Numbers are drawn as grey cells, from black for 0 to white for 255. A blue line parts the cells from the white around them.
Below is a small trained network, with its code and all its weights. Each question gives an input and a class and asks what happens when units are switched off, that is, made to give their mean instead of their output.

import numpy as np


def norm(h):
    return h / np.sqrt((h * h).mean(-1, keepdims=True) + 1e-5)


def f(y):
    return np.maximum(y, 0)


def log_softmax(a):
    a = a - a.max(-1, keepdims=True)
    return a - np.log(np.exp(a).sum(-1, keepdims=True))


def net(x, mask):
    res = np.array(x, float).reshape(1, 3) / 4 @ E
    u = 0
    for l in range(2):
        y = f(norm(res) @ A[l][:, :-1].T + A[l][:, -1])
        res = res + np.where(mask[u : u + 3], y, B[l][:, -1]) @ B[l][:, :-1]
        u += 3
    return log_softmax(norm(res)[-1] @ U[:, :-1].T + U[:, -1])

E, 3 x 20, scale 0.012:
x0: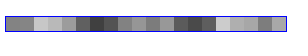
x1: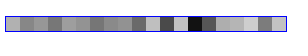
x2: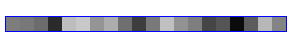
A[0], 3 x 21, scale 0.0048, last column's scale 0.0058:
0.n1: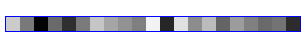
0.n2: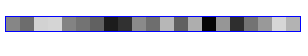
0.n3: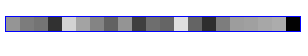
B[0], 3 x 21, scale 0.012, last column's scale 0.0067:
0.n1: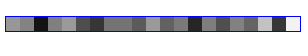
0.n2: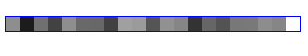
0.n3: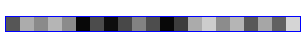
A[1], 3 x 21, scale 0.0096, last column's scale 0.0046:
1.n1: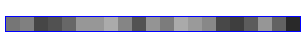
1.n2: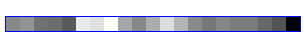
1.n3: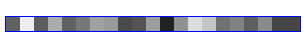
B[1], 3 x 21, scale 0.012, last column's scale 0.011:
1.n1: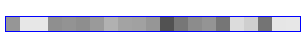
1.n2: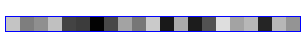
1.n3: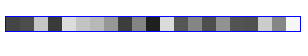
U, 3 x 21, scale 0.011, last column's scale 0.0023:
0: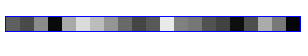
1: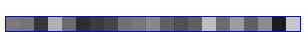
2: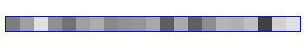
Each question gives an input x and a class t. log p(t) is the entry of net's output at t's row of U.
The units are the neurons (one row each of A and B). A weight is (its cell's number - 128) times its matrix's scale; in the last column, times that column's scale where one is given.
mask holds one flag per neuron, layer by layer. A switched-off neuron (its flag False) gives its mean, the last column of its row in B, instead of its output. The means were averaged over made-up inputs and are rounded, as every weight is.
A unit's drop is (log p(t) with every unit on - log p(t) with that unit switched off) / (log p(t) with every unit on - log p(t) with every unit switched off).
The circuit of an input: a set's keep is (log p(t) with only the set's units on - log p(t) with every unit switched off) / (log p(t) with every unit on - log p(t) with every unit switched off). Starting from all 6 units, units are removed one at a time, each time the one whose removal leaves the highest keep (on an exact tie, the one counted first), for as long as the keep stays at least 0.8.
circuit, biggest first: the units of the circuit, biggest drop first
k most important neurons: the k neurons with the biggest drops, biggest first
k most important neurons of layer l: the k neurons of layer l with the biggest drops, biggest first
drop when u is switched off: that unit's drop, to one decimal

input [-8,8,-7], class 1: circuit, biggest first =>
(0.n1)
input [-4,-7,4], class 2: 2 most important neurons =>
(1.n1, 0.n3)
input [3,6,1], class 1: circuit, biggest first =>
(0.n3, 1.n1)
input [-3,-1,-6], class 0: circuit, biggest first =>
(0.n2, 1.n3)
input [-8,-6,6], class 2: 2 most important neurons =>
(1.n1, 1.n2)
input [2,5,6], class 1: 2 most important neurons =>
(0.n3, 1.n3)
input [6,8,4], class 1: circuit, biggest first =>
(0.n3, 1.n1)
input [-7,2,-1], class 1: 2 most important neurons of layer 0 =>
(0.n1, 0.n3)
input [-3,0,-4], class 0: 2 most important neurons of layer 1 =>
(1.n3, 1.n2)
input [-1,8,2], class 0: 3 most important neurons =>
(0.n2, 1.n3, 0.n3)
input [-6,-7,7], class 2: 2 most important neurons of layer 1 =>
(1.n1, 1.n2)
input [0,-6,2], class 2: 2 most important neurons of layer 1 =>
(1.n1, 1.n3)
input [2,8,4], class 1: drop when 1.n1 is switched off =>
0.3
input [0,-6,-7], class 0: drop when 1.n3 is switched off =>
0.3
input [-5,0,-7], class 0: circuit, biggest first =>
(1.n3)
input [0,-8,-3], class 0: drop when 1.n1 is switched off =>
0.0
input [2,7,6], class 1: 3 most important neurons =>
(0.n3, 1.n1, 1.n3)
